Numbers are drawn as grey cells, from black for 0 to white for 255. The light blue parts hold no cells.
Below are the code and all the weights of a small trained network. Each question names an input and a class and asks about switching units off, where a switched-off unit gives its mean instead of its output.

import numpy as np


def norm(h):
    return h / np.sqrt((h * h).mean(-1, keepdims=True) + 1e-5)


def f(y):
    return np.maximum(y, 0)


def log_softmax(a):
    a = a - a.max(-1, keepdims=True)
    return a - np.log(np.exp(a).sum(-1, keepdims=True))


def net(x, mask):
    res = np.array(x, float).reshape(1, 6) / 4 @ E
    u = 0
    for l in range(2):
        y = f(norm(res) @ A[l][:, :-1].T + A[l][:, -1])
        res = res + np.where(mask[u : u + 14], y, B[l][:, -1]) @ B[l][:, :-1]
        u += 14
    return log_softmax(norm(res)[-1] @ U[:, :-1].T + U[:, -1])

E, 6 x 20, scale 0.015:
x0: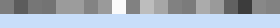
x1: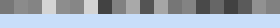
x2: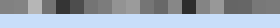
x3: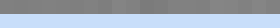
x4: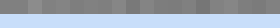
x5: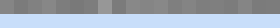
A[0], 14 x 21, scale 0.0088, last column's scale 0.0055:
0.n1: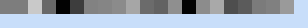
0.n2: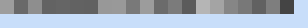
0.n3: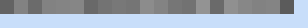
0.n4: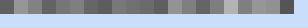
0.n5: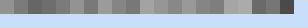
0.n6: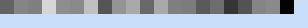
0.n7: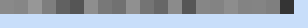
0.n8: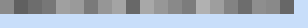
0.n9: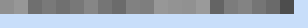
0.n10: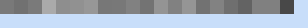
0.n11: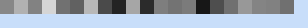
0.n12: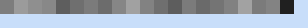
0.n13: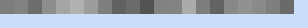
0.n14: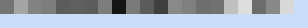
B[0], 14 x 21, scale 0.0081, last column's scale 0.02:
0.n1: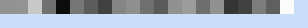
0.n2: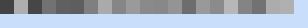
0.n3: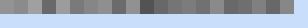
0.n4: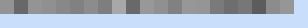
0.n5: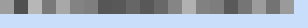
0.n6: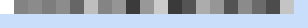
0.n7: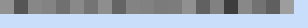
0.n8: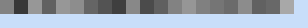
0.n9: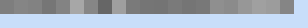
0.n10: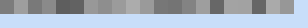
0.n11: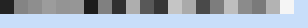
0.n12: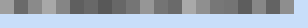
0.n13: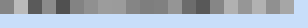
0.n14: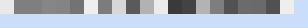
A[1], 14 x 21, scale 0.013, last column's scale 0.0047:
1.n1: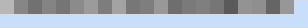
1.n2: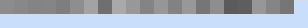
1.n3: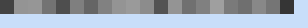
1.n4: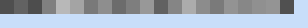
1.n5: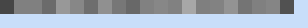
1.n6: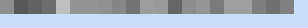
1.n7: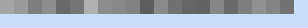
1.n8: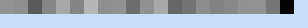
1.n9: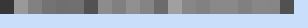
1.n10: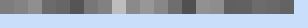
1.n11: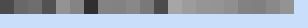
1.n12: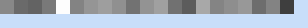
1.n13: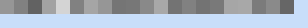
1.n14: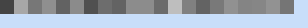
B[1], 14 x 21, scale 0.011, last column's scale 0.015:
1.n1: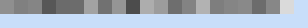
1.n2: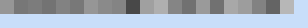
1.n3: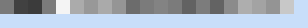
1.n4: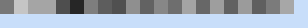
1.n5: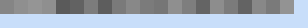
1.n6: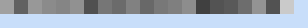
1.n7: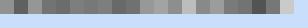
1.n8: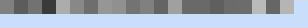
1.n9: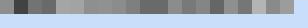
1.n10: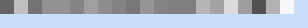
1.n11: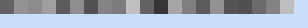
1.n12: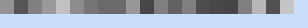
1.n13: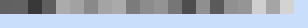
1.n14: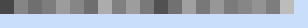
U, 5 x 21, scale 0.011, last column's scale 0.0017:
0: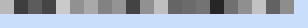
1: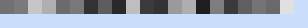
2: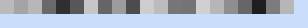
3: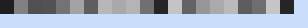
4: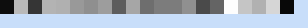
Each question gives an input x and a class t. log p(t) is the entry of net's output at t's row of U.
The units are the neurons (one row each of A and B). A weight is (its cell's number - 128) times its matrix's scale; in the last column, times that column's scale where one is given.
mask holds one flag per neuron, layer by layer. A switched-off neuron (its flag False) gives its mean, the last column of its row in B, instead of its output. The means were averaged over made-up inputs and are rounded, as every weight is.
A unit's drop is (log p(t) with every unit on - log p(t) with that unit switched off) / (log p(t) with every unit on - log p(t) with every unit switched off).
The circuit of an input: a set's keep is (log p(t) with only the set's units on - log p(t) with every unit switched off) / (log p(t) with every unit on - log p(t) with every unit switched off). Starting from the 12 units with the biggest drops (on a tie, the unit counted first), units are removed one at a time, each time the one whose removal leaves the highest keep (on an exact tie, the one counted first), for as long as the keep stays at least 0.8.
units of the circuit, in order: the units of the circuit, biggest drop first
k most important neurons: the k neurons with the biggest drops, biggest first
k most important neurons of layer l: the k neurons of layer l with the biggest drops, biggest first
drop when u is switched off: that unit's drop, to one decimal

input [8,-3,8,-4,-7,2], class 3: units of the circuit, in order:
[0.n14]
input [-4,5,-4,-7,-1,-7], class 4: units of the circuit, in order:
[0.n11 0.n1]
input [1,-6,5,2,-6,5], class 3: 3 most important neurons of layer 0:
[0.n6 0.n2 0.n14]
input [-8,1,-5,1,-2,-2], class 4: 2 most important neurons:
[0.n11 0.n6]
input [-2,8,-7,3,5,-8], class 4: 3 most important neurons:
[0.n11 0.n14 0.n1]
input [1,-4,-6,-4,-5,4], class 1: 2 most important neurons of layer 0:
[0.n14 0.n6]
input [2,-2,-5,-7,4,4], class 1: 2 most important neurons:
[0.n14 0.n6]
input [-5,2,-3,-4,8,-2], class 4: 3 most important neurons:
[0.n11 0.n1 0.n14]
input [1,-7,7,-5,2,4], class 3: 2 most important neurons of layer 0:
[0.n6 0.n2]
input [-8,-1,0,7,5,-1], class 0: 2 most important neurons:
[0.n14 0.n1]
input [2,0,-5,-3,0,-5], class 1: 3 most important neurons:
[0.n14 0.n6 0.n8]
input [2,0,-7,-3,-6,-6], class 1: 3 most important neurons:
[0.n14 0.n6 1.n4]
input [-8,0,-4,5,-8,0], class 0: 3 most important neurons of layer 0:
[0.n14 0.n1 0.n2]
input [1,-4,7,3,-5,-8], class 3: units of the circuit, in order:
[0.n6]
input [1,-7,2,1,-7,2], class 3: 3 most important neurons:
[0.n6 0.n2 0.n14]
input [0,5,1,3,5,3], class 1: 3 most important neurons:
[0.n11 0.n14 0.n6]
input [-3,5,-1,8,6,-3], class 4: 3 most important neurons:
[0.n11 0.n1 0.n6]
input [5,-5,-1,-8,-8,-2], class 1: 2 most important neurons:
[0.n1 0.n14]
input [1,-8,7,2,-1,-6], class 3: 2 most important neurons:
[0.n6 0.n2]
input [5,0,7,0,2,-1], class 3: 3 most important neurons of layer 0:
[0.n14 0.n6 0.n2]
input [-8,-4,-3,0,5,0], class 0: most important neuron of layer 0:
[0.n14]
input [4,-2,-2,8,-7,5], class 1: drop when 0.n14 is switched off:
0.6
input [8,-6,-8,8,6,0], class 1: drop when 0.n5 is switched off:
0.0
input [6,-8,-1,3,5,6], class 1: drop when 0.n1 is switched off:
0.4
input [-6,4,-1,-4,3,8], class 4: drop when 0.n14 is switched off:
0.1
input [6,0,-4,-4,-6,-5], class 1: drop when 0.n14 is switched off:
1.0
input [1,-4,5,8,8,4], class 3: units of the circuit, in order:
[0.n2]
